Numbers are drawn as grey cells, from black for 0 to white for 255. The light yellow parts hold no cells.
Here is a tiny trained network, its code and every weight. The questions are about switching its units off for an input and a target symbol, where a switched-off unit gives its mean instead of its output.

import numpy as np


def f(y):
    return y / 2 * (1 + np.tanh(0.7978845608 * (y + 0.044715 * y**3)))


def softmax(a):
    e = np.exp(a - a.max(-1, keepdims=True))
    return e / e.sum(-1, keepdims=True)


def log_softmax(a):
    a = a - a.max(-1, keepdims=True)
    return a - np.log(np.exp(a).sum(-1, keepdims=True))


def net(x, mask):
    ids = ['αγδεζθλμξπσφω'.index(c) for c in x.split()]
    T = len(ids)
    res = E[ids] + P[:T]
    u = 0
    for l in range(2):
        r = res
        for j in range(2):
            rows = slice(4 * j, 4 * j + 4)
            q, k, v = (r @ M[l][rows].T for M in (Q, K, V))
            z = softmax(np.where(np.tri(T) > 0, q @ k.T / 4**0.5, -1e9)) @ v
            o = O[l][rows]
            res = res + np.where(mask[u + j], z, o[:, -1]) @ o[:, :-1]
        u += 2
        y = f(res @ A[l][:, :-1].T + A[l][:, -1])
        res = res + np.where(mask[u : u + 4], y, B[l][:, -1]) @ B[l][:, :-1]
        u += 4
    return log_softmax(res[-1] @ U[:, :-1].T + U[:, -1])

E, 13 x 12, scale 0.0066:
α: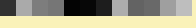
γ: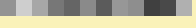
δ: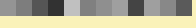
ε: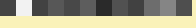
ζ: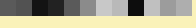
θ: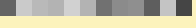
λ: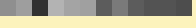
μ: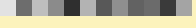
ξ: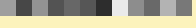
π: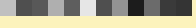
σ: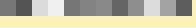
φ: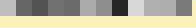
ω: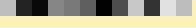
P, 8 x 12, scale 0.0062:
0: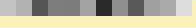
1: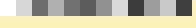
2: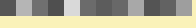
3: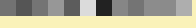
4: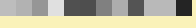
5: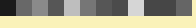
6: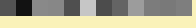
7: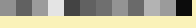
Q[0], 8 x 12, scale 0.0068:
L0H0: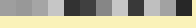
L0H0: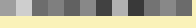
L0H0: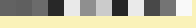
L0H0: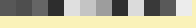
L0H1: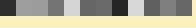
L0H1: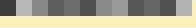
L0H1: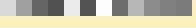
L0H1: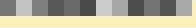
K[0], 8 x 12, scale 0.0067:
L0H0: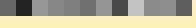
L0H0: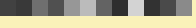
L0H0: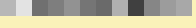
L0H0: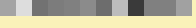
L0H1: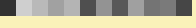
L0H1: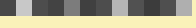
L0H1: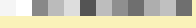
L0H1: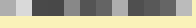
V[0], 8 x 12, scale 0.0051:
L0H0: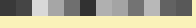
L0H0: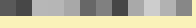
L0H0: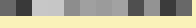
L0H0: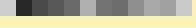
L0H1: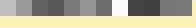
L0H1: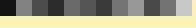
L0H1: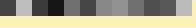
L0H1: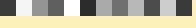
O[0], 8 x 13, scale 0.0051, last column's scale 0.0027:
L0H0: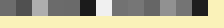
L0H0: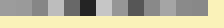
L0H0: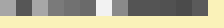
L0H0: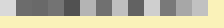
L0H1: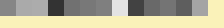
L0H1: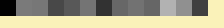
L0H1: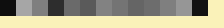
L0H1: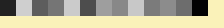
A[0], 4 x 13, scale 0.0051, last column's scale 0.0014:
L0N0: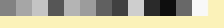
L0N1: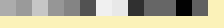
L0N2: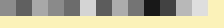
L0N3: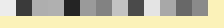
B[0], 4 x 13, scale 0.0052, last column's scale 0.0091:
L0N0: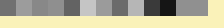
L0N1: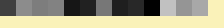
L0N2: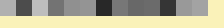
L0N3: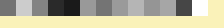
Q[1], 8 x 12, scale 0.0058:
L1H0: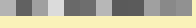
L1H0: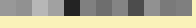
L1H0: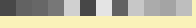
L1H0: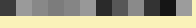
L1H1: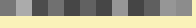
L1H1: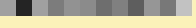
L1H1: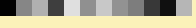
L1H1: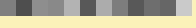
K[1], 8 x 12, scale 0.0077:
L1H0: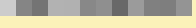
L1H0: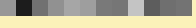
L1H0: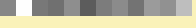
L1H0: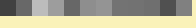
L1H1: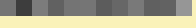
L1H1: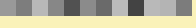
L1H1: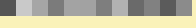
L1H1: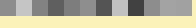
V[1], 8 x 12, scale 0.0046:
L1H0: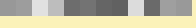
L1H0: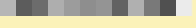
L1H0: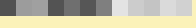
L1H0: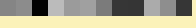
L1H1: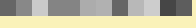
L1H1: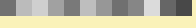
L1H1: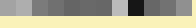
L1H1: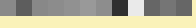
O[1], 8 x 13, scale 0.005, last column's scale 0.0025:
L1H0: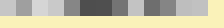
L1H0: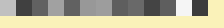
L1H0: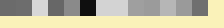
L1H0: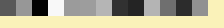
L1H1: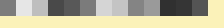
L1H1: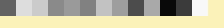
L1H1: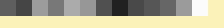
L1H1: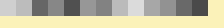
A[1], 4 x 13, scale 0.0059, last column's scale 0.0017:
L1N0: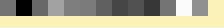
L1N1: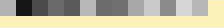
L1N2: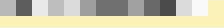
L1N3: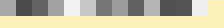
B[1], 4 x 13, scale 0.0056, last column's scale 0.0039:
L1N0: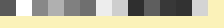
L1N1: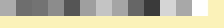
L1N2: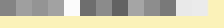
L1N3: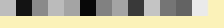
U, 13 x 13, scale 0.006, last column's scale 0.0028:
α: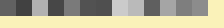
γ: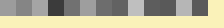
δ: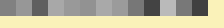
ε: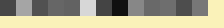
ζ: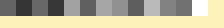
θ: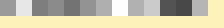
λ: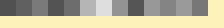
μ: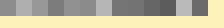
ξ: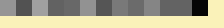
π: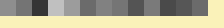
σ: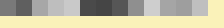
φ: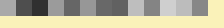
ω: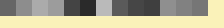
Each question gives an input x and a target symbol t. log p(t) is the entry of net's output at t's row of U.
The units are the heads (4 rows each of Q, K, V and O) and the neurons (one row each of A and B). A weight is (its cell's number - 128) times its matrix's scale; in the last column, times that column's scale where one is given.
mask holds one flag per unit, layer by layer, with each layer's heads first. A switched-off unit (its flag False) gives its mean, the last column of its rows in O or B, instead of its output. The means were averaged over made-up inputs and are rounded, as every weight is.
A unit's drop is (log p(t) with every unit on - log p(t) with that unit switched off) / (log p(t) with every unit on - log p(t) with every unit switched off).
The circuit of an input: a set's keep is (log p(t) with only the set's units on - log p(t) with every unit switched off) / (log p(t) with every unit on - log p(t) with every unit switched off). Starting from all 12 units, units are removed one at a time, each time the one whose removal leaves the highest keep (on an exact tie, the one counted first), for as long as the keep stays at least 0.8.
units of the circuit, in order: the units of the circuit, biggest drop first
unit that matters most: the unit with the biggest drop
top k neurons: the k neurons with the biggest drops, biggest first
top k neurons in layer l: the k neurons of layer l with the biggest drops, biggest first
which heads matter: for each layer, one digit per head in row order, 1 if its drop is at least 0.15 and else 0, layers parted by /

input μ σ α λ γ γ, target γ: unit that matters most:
L0N0
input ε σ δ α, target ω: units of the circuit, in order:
L1N0, L1H1, L0H1
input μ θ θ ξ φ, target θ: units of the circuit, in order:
L1H1, L0H1, L0N3
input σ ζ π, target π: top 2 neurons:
L0N3, L1N3
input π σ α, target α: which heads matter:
01 / 10
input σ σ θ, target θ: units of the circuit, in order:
L0H1, L1H1
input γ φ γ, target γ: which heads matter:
11 / 10
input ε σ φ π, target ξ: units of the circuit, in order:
L0H1, L0N2, L1N3
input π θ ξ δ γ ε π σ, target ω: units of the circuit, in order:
L0H0, L0N1
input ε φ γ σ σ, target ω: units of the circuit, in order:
L0N1, L0H0
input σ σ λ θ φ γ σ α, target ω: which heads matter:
10 / 00
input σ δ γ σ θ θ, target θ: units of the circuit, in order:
L1H1, L0H1, L0N1
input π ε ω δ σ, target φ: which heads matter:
00 / 01
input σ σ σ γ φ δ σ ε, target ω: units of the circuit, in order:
L0H0, L0N1
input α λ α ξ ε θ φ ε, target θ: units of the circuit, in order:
L1H1, L0H0
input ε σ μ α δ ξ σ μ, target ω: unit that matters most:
L0H0
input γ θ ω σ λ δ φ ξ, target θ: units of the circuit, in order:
L1H1, L0H1, L0N3, L0H0
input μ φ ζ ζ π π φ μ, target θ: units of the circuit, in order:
L1H1, L0N3
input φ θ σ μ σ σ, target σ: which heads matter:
01 / 00
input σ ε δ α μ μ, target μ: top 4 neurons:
L0N3, L1N0, L1N2, L0N0
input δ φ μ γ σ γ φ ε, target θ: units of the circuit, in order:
L1H1, L0N1
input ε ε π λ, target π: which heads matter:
00 / 10
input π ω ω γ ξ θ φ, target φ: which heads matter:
00 / 01
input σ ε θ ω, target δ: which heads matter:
00 / 01
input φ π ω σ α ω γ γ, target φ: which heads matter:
10 / 11
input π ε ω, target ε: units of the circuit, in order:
L1H0, L0H0
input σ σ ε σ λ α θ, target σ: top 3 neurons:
L0N3, L0N1, L1N2
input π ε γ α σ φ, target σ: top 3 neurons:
L0N3, L0N1, L1N2
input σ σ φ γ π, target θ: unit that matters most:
L0N3
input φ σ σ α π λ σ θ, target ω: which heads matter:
10 / 00
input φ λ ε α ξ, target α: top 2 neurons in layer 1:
L1N0, L1N2
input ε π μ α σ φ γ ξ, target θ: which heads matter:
01 / 01
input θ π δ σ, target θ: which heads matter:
11 / 01
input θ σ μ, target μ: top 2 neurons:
L0N3, L1N2
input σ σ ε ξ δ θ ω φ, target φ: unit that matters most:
L1H1
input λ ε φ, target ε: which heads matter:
11 / 10
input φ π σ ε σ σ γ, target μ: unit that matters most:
L0N3
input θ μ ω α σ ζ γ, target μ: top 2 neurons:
L0N3, L1N0
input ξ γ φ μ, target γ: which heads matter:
01 / 10
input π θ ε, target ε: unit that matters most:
L0H1
